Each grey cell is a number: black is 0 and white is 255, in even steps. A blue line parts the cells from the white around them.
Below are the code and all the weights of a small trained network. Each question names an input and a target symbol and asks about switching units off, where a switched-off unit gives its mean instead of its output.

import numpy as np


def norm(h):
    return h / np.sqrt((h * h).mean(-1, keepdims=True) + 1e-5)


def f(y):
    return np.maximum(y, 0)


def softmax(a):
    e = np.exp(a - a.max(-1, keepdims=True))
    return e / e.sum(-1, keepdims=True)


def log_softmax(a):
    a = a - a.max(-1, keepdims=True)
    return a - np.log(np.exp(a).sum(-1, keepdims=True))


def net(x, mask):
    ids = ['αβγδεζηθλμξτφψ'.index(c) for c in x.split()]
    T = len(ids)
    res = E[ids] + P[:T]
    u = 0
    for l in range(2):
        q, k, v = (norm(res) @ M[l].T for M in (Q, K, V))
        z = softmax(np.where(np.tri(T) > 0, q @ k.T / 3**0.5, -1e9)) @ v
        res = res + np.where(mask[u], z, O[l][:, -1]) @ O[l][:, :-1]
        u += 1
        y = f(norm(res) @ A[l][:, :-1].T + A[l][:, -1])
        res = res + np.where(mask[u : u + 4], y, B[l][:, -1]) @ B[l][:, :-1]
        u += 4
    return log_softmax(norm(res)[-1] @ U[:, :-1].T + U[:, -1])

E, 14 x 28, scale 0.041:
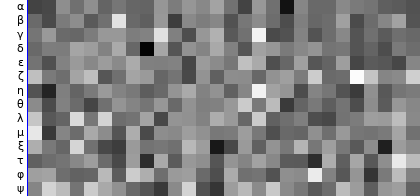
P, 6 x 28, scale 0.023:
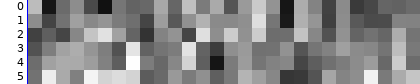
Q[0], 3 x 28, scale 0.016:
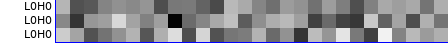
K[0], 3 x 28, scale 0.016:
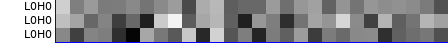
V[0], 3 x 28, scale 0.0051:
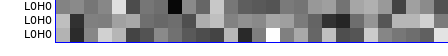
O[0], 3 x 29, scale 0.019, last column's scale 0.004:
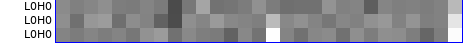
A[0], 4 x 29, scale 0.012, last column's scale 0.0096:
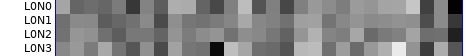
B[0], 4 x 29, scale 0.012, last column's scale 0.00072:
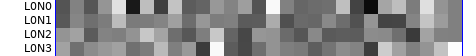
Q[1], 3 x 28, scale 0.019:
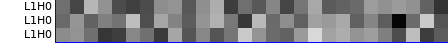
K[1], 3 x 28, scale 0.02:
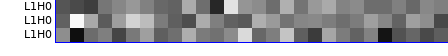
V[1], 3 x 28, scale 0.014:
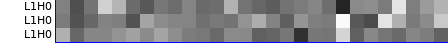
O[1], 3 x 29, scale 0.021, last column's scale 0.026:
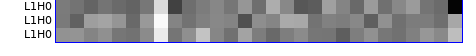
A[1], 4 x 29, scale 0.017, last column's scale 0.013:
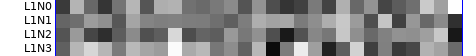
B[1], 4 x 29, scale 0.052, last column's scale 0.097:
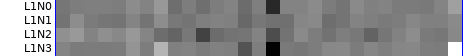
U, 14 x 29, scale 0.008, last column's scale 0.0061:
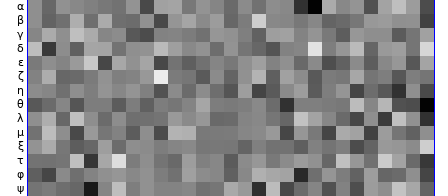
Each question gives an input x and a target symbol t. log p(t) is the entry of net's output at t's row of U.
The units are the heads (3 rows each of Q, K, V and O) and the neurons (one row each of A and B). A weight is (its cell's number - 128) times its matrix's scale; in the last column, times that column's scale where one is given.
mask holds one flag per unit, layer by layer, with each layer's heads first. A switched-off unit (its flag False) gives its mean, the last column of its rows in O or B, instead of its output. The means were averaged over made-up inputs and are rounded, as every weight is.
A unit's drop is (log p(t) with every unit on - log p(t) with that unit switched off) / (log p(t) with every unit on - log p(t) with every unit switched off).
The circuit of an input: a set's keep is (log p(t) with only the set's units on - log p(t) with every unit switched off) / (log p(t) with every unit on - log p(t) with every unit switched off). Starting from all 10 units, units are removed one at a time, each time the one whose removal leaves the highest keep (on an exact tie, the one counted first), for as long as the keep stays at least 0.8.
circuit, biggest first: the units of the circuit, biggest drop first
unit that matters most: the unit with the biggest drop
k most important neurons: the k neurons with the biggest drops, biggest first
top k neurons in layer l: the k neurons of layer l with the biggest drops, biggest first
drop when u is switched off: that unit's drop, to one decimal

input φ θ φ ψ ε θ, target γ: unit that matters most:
L1H0
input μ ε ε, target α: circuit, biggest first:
L1N3, L1H0
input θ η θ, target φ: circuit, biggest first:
L1N3, L1H0, L0H0
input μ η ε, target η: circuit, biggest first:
L1N3, L1H0, L1N0
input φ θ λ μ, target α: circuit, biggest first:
L1H0, L1N3
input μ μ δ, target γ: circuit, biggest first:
L1N3, L1H0, L0H0
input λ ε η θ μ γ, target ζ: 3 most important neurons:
L1N3, L1N0, L1N1
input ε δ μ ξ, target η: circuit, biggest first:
L1H0, L1N3
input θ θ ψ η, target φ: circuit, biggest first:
L1N3, L1H0
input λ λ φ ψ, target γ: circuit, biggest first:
L1H0, L1N3
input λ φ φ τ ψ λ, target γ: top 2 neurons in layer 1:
L1N3, L1N2
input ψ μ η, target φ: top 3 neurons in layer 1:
L1N3, L1N2, L1N1
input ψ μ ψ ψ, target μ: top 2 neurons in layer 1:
L1N3, L1N0
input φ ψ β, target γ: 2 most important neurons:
L1N3, L1N2
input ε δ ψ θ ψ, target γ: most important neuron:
L1N3
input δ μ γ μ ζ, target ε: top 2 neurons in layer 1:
L1N3, L1N0
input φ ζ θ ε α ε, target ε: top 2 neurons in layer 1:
L1N3, L1N0
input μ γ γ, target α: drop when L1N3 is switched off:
1.1
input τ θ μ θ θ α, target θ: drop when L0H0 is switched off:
-0.1
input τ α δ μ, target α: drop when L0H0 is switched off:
-0.1
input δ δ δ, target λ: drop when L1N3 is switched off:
1.0
